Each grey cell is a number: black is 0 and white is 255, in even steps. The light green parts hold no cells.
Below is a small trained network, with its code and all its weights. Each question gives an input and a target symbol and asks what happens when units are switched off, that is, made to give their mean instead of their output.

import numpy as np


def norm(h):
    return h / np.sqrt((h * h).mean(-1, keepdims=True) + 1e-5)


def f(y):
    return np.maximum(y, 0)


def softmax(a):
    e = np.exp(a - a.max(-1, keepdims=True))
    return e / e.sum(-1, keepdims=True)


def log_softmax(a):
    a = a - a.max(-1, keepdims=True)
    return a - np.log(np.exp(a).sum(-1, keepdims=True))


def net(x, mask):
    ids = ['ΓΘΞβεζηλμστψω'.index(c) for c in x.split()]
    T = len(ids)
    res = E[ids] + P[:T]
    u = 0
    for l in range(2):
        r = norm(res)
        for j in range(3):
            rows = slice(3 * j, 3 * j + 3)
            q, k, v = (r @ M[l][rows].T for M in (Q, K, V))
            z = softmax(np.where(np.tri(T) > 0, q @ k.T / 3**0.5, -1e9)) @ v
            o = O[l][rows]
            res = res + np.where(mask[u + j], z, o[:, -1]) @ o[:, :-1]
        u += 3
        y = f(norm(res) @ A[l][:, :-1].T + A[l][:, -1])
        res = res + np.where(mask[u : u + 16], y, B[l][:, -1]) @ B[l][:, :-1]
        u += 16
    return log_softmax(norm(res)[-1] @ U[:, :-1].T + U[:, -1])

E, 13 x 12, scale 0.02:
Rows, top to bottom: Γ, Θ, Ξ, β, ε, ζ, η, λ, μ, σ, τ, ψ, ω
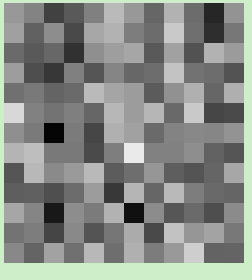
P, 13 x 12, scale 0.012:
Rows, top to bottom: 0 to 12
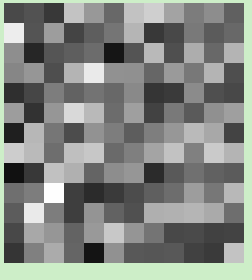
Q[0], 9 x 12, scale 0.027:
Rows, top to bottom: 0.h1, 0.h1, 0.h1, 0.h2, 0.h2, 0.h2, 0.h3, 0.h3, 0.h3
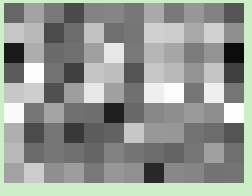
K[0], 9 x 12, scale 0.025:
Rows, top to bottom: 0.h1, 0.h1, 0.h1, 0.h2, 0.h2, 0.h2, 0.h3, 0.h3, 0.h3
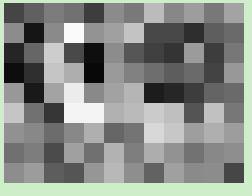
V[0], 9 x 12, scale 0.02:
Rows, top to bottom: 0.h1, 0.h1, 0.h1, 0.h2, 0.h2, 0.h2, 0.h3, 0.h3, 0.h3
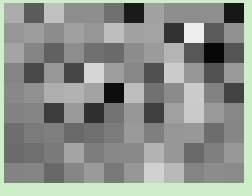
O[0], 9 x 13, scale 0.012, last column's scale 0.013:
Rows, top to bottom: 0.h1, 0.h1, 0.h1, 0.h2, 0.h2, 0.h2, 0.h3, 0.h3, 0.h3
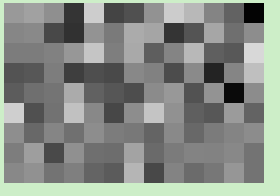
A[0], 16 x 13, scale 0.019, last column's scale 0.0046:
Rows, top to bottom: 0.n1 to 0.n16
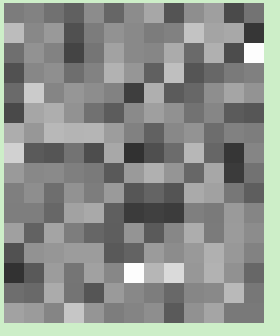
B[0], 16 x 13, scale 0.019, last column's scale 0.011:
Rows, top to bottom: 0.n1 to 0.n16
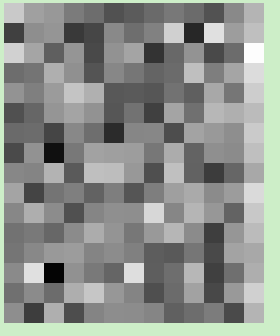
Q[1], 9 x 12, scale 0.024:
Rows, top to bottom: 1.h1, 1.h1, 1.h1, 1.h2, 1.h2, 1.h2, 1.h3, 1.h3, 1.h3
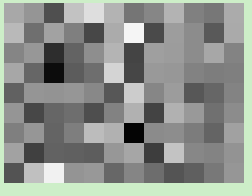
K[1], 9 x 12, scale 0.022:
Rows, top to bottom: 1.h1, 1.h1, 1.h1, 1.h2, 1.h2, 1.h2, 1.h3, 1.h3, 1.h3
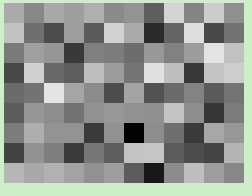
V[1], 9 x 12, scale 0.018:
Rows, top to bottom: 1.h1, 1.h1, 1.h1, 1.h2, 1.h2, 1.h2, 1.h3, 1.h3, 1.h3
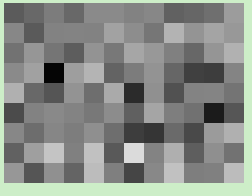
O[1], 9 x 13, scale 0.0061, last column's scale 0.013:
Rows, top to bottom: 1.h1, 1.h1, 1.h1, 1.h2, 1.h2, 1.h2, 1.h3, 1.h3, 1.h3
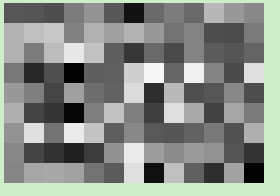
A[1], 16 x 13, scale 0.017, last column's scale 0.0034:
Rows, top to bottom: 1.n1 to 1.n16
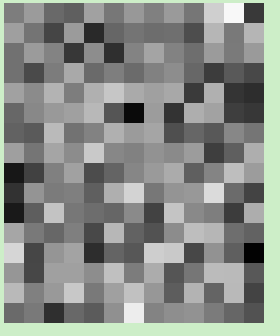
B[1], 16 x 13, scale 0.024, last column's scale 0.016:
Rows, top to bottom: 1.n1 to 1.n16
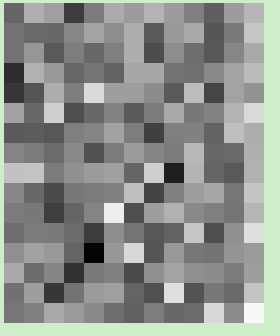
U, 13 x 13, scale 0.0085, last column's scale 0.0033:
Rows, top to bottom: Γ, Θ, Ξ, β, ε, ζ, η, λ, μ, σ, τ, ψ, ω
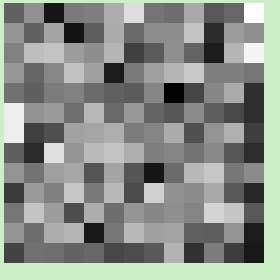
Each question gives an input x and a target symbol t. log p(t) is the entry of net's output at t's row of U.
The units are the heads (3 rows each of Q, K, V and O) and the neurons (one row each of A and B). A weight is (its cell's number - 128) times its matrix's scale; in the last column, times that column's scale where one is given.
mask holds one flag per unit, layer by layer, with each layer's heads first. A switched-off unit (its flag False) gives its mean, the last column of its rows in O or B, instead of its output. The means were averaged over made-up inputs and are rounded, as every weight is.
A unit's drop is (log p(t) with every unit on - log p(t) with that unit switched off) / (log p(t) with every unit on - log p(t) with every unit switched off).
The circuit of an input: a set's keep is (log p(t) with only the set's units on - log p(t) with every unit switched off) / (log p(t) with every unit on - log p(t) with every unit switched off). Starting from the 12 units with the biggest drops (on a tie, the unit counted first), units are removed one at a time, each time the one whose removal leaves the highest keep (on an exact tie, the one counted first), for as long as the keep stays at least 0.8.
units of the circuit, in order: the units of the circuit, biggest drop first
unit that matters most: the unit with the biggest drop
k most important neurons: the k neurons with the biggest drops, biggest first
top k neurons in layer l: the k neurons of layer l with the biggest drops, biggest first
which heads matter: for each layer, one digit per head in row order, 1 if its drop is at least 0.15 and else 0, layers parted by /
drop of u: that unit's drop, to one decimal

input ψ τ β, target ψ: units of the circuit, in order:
0.h2, 1.n13
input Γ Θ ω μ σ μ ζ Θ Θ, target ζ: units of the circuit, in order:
0.h1, 0.n1, 0.h2
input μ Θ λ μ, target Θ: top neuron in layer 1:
1.n6
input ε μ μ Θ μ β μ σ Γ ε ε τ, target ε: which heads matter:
010 / 000
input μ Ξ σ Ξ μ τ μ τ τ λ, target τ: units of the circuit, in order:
0.h2, 0.n2
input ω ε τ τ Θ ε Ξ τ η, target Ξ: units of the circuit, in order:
0.h1, 1.h3, 0.n15
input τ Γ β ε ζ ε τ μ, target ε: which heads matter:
110 / 000
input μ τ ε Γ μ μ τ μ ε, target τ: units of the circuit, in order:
0.h2, 0.n2, 0.h1
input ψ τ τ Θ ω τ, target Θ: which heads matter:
110 / 000
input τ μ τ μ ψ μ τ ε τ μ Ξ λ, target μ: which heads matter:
010 / 000
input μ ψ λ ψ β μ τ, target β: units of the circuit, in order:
0.h1, 0.h2, 0.n7
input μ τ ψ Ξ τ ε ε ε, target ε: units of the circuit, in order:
0.h2, 0.h1, 1.h1
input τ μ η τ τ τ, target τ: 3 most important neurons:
0.n2, 0.n7, 1.n12
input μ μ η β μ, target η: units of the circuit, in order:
0.h2, 1.n12
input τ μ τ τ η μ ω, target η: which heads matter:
110 / 000
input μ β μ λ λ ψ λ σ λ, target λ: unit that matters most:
0.h2
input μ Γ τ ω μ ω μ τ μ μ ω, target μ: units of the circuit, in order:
0.h2, 1.n1
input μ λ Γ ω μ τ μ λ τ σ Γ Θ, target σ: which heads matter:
010 / 000
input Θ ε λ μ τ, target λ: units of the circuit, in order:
0.h2, 1.n5, 0.n9, 0.n16
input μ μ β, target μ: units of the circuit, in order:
0.h2
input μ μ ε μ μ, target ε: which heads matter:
110 / 100
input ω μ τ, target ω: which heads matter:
110 / 000
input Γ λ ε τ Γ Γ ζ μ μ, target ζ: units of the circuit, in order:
0.h1, 0.n1, 1.n12
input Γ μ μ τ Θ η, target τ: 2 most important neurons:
1.n16, 0.n2
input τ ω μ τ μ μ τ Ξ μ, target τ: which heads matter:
010 / 000
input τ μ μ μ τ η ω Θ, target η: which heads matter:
110 / 000
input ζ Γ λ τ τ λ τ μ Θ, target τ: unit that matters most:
0.h2
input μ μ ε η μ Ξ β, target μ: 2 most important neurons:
1.n16, 0.n3
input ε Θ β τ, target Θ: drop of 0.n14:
0.1
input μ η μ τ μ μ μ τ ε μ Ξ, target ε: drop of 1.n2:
-0.1
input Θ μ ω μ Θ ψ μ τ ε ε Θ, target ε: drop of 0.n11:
0.0
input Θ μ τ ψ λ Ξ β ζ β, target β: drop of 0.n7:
0.1
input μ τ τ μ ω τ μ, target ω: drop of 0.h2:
0.8
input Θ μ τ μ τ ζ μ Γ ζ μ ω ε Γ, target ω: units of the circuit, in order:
0.h2
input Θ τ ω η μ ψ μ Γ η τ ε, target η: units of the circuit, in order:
0.h2, 1.n12
